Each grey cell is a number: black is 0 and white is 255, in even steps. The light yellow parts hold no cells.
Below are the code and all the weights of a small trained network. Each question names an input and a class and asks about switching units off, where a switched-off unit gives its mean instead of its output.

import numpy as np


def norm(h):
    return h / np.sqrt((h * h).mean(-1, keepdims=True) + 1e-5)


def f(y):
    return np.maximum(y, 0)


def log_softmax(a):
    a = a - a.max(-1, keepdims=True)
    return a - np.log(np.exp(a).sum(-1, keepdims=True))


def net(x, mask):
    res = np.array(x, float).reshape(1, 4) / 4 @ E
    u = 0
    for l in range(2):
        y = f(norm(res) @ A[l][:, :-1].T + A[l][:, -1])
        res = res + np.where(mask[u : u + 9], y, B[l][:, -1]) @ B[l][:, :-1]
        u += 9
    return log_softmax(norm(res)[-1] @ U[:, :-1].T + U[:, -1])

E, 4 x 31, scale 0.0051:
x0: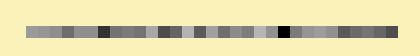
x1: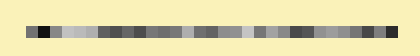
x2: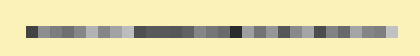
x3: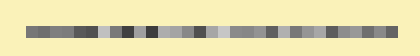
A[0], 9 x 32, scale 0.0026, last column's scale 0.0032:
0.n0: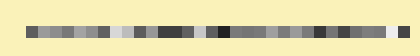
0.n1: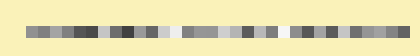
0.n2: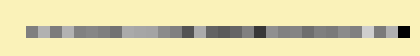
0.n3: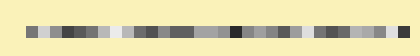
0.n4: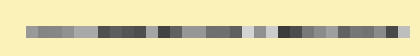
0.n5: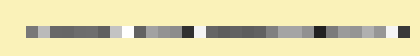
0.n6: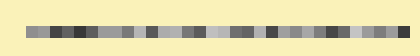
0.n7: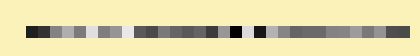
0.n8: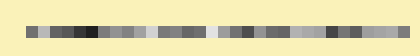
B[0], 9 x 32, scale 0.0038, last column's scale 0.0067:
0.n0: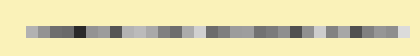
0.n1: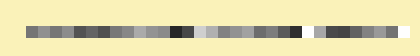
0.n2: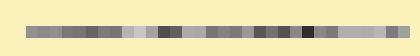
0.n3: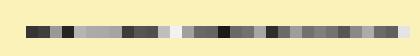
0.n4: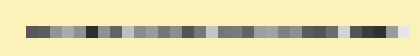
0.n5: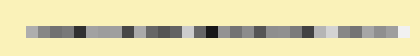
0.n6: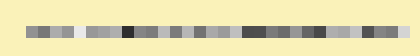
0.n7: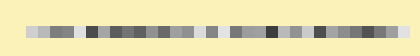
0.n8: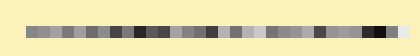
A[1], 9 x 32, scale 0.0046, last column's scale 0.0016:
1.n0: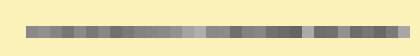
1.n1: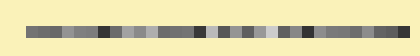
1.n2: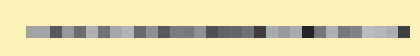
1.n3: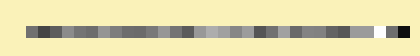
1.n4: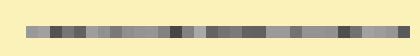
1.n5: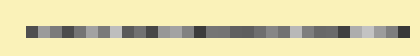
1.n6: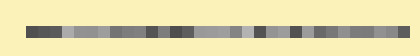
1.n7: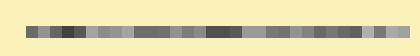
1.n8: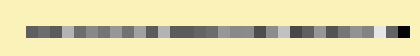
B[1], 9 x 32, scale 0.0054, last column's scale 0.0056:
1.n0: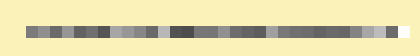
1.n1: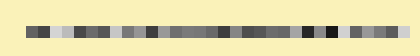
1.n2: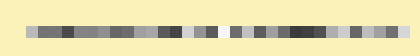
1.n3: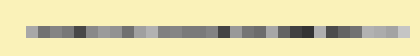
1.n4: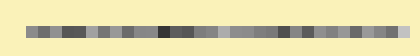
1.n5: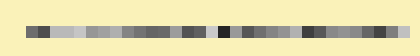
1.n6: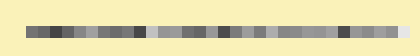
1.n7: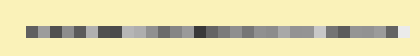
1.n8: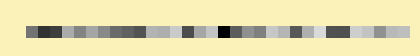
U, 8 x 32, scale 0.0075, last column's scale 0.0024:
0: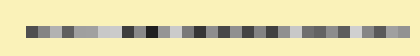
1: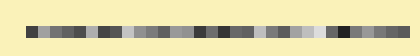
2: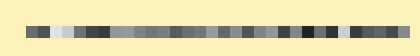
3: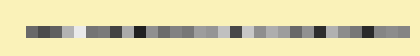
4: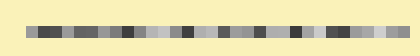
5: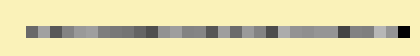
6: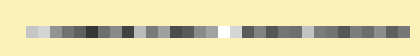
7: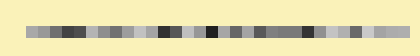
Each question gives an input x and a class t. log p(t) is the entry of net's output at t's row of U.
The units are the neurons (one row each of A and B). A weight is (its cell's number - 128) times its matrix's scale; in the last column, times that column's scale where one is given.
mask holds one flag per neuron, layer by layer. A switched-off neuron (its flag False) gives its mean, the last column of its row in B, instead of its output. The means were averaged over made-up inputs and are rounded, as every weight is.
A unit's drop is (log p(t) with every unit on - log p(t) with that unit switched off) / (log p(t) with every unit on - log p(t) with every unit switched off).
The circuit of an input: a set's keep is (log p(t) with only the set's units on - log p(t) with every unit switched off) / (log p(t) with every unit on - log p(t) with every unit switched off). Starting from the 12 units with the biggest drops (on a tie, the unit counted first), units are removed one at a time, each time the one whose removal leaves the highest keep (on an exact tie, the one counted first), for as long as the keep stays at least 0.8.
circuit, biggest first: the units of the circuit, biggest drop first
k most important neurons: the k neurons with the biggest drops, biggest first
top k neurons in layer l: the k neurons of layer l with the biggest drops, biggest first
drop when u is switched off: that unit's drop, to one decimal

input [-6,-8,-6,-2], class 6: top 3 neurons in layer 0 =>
0.n1, 0.n8, 0.n6
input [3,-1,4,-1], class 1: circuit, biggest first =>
1.n2
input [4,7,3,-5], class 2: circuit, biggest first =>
0.n4, 1.n1
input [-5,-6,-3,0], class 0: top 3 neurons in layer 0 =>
0.n3, 0.n0, 0.n7
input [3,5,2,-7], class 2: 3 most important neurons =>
0.n4, 1.n1, 0.n8
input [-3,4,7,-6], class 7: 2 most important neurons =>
0.n0, 0.n5
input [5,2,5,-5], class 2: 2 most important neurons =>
0.n4, 0.n5
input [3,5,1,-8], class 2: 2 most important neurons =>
0.n4, 1.n1
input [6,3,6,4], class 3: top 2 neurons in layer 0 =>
0.n7, 0.n2
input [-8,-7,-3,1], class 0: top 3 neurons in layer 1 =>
1.n5, 1.n2, 1.n6
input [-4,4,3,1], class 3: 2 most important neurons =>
0.n7, 0.n1
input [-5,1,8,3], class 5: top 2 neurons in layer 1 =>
1.n1, 1.n7
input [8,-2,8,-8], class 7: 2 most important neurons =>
1.n2, 0.n0
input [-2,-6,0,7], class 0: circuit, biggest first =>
0.n3
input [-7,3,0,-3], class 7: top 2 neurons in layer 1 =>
1.n2, 1.n4
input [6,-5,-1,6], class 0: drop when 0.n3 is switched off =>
0.1
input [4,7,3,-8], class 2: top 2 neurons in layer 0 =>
0.n4, 0.n8
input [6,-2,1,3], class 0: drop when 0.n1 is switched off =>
0.3
